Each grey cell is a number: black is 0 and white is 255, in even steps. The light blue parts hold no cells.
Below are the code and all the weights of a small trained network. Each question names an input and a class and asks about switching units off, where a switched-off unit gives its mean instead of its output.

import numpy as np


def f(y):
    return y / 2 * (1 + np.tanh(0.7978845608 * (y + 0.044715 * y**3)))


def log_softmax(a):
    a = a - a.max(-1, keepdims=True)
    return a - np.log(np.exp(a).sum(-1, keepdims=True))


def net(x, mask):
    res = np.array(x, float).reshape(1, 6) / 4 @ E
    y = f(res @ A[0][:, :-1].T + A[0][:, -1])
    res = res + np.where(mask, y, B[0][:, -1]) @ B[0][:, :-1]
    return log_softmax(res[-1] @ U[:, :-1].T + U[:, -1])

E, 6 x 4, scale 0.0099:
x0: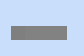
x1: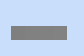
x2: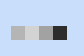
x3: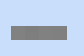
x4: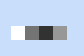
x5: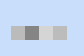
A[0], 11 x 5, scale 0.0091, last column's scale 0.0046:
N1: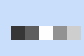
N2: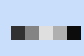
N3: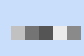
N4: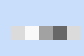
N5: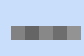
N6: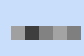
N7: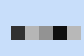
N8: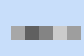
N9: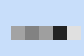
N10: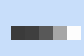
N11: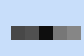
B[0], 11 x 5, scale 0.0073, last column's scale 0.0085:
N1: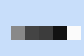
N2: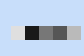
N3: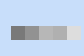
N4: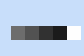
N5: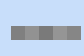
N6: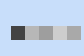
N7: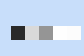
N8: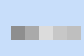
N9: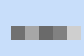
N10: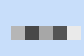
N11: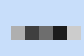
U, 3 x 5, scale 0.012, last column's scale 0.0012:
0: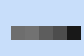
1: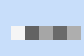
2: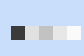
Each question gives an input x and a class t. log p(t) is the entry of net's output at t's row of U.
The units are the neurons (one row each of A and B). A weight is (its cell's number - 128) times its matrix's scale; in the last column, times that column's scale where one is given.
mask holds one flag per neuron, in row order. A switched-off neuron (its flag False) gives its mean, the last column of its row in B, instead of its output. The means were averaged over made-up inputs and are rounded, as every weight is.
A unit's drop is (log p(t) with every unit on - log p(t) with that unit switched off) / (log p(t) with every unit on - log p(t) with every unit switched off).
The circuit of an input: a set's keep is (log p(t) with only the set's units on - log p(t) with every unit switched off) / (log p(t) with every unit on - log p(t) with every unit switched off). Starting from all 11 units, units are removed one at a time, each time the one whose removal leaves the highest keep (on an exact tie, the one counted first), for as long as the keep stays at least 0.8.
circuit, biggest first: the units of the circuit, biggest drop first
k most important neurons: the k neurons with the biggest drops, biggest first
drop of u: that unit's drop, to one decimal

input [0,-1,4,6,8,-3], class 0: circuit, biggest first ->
N4
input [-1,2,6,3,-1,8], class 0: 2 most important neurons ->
N4; N10
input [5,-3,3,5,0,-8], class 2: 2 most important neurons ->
N7; N1
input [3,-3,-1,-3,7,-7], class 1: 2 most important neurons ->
N4; N7
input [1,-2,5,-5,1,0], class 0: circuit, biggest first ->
N4; N10
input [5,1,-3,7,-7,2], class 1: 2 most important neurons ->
N2; N4
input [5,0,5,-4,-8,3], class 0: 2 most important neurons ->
N1; N2
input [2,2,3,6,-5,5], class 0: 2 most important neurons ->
N1; N10
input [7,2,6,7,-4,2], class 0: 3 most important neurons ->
N4; N1; N8
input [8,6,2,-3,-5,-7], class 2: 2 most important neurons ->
N7; N4
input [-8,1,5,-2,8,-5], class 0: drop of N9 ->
0.1
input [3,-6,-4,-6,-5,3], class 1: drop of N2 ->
0.3
